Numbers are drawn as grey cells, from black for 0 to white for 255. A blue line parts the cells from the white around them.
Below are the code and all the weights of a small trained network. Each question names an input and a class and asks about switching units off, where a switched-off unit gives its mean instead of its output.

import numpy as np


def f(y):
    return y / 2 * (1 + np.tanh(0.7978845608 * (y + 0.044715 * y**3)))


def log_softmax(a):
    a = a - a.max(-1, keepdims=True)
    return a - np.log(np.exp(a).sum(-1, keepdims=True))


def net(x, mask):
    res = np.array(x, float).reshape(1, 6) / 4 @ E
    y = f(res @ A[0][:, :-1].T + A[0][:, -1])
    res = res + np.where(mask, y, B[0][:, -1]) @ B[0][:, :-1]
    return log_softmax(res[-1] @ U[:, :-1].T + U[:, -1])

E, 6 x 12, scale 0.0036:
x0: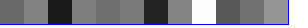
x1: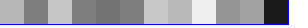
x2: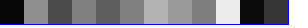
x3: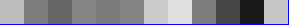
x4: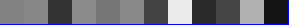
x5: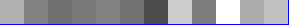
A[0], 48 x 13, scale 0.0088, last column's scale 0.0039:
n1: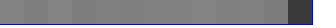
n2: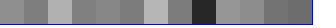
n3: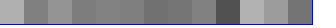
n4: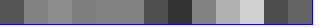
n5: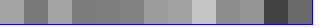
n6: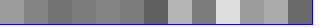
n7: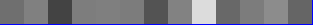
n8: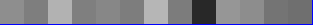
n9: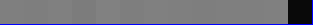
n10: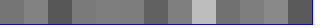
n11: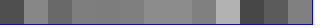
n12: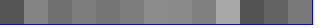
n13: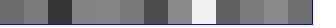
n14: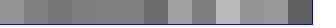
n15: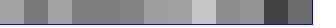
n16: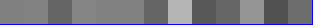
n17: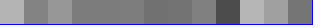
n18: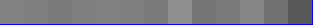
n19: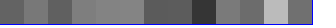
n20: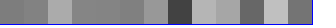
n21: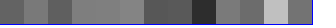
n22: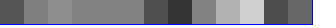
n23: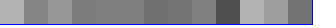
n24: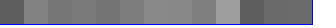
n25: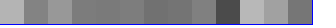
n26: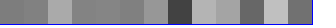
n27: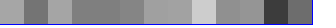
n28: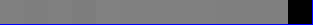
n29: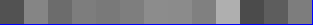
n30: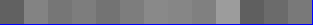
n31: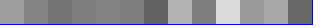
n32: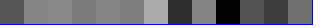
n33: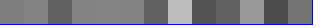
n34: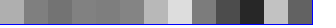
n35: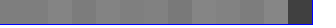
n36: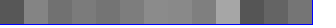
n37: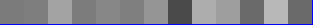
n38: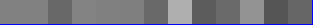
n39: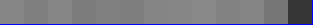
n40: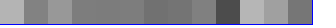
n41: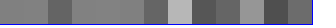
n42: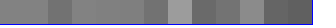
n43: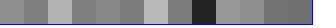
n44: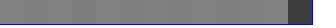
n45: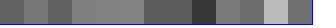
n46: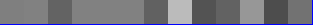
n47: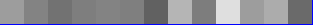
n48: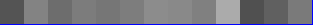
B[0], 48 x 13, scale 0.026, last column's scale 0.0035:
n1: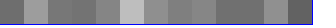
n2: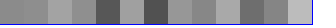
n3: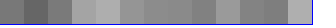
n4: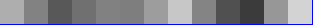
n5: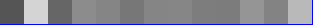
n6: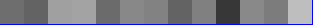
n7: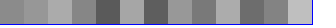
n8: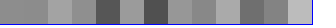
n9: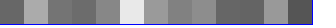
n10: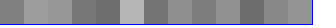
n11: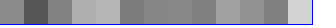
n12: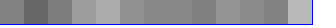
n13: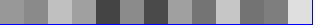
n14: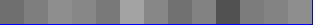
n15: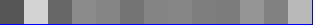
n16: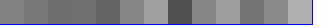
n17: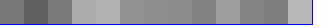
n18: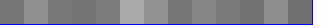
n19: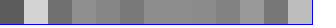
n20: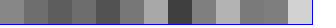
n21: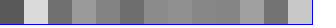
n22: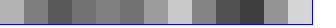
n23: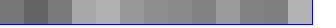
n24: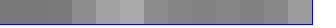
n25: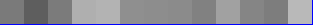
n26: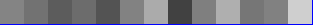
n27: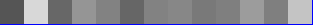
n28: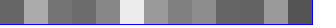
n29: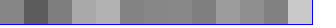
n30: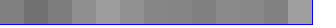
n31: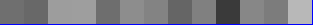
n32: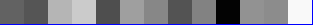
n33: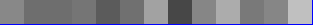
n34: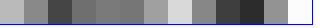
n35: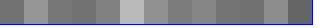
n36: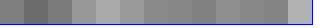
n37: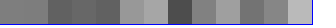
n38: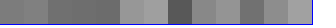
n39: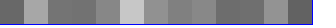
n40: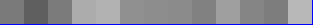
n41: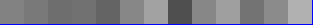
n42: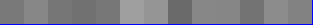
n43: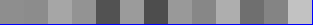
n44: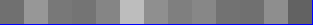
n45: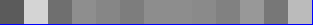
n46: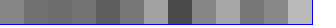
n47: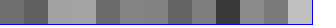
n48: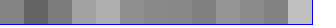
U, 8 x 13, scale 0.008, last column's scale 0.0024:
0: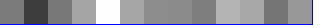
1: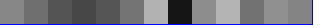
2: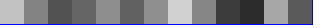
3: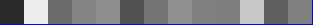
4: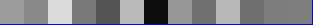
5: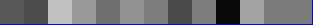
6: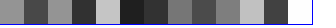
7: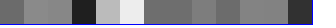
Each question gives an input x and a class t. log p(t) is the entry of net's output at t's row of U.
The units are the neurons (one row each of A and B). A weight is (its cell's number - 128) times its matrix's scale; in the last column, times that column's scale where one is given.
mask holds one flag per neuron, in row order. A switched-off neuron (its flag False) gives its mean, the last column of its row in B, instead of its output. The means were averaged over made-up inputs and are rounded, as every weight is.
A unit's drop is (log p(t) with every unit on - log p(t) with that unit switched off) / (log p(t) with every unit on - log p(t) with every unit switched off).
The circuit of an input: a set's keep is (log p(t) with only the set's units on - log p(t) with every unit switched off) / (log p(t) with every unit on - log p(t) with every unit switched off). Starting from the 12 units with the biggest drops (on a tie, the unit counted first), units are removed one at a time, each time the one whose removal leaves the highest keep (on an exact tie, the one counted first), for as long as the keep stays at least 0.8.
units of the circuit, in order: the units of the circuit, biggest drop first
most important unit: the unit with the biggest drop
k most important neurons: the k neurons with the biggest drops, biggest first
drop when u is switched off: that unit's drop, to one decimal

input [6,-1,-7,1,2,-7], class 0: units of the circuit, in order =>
(n25)
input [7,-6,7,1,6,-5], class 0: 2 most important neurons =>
(n11, n29)
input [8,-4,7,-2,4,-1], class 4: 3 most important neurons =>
(n13, n7, n10)
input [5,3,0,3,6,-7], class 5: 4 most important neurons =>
(n32, n20, n26, n37)
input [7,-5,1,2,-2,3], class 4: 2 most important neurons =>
(n13, n7)
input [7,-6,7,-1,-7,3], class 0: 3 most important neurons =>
(n11, n29, n48)
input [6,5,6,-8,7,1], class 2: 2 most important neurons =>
(n22, n4)
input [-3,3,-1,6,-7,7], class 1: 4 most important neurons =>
(n20, n26, n32, n37)
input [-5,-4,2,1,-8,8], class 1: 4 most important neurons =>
(n20, n26, n37, n32)
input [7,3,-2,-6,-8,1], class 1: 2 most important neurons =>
(n20, n26)
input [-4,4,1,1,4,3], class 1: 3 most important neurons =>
(n13, n32, n21)
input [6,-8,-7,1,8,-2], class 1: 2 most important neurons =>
(n33, n46)
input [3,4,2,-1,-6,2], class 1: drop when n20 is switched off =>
0.1
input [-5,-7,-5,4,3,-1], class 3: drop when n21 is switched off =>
0.2
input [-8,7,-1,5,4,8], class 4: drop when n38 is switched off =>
0.0
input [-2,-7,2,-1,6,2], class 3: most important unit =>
n21
